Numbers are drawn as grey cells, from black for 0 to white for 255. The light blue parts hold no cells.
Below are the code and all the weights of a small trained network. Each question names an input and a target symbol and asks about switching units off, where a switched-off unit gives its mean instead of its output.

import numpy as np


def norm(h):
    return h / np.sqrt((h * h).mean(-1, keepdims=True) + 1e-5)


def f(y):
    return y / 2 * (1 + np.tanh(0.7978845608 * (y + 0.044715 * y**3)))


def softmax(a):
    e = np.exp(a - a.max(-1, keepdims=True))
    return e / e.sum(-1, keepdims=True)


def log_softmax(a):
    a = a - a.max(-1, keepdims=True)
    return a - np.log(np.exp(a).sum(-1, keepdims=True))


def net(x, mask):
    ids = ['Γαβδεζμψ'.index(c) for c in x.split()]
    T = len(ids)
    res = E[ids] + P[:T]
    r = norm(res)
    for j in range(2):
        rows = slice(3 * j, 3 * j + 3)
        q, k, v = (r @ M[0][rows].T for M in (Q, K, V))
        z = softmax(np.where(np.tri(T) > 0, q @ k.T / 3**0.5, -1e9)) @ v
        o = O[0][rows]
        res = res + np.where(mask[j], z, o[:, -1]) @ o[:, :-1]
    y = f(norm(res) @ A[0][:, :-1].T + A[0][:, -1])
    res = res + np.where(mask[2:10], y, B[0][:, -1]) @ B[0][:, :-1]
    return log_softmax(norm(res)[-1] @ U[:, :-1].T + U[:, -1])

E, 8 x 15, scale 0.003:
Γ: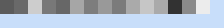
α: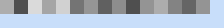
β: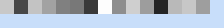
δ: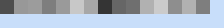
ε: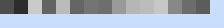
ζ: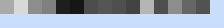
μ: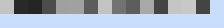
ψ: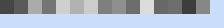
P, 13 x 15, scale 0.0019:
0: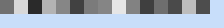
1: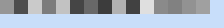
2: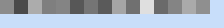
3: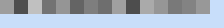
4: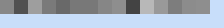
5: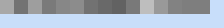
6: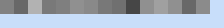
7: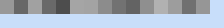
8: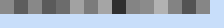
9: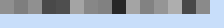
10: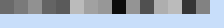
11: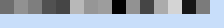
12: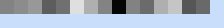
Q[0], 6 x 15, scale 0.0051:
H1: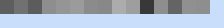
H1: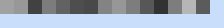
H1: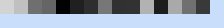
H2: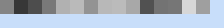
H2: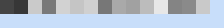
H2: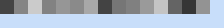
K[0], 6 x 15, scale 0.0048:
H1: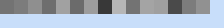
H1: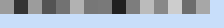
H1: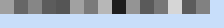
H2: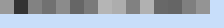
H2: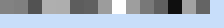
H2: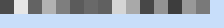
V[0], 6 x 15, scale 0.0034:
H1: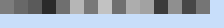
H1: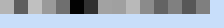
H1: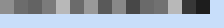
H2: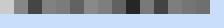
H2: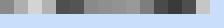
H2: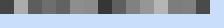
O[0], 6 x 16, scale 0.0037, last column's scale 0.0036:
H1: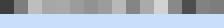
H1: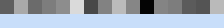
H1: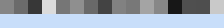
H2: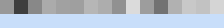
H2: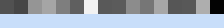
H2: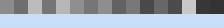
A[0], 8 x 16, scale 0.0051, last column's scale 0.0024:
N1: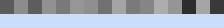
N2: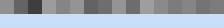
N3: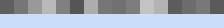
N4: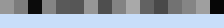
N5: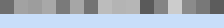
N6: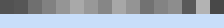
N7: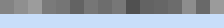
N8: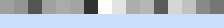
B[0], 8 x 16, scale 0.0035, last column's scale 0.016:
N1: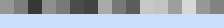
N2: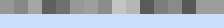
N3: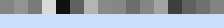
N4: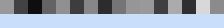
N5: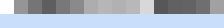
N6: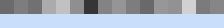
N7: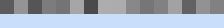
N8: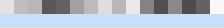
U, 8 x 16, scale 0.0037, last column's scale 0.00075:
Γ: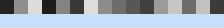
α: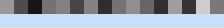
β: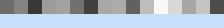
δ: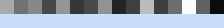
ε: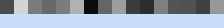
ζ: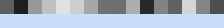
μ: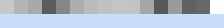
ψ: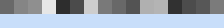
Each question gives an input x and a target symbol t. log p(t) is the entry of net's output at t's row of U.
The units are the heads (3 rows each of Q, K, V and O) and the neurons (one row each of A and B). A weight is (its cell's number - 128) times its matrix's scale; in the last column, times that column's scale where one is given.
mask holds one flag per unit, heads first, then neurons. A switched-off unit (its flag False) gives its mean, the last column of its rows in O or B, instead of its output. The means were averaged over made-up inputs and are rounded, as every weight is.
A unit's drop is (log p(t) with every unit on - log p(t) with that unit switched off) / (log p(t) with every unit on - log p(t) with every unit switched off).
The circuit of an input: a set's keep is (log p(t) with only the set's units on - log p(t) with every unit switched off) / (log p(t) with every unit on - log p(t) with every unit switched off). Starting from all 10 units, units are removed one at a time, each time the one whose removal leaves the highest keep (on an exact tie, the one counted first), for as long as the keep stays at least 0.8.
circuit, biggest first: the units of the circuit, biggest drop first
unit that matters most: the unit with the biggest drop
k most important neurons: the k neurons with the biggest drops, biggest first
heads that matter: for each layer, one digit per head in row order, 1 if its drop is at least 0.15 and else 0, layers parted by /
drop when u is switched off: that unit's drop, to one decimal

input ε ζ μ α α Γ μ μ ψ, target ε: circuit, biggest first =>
H2, N8
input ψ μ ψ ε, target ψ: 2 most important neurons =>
N3, N8
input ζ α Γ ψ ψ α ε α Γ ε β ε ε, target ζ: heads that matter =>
01
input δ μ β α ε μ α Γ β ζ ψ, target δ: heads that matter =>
11
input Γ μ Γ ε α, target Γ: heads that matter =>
11
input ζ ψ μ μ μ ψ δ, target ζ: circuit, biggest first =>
H2, N8
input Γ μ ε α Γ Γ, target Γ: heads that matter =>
11
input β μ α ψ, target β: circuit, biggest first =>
H2, N8, N1
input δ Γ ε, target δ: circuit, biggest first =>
H1, N8, H2
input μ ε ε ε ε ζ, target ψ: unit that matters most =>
H2
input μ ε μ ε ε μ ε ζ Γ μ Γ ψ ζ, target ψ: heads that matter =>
10
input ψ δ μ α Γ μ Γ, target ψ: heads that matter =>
00
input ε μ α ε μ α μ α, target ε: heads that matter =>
01
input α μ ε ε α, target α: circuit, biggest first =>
H1, N8, N4
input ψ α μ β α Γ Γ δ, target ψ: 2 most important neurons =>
N8, N3
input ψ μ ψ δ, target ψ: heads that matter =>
00
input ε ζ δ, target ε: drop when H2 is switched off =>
0.7
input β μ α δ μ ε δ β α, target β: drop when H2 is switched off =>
0.9
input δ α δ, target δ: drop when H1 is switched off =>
0.5
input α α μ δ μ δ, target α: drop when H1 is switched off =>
1.0
